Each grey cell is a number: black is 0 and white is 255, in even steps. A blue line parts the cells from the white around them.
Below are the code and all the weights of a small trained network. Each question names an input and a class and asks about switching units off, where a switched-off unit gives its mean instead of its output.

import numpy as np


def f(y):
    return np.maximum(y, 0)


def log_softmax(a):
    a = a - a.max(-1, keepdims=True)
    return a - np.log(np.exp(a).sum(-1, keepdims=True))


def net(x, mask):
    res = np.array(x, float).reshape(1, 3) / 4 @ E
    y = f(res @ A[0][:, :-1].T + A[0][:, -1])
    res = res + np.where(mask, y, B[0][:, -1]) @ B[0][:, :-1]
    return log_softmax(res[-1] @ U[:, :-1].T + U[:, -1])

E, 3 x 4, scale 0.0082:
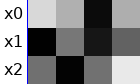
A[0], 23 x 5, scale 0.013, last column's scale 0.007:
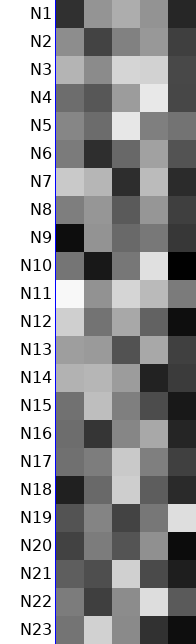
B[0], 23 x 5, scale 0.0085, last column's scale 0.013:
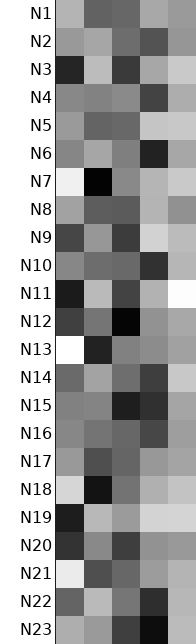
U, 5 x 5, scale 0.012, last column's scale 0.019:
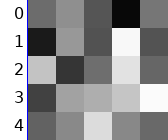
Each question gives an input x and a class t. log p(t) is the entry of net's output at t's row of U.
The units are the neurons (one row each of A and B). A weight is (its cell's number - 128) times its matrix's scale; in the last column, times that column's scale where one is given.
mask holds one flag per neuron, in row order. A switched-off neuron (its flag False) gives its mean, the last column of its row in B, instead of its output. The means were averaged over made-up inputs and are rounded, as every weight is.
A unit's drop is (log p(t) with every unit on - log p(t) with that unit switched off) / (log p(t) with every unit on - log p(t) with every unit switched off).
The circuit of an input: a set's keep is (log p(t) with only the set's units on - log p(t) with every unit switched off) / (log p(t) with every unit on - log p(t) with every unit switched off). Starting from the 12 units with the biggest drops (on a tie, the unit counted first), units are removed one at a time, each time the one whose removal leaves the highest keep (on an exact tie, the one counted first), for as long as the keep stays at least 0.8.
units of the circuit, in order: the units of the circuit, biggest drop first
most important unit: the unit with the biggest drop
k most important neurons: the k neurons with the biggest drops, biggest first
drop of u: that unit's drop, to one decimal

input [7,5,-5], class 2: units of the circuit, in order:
N7
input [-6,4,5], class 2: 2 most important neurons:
N18, N21
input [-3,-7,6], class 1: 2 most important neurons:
N11, N3
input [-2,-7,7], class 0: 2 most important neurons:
N10, N22
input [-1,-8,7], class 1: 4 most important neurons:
N11, N3, N5, N23
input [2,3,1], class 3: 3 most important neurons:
N11, N3, N12
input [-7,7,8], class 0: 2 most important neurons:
N10, N6
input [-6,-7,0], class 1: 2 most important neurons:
N11, N3
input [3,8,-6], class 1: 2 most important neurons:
N19, N9
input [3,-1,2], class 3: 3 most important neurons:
N18, N21, N5
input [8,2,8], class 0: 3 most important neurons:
N22, N6, N10
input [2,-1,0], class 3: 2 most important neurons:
N18, N21
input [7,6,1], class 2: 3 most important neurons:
N7, N11, N13
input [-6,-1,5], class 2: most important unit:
N18
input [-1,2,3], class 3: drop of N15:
0.3
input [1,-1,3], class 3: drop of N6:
-0.1
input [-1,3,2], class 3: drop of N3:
0.2
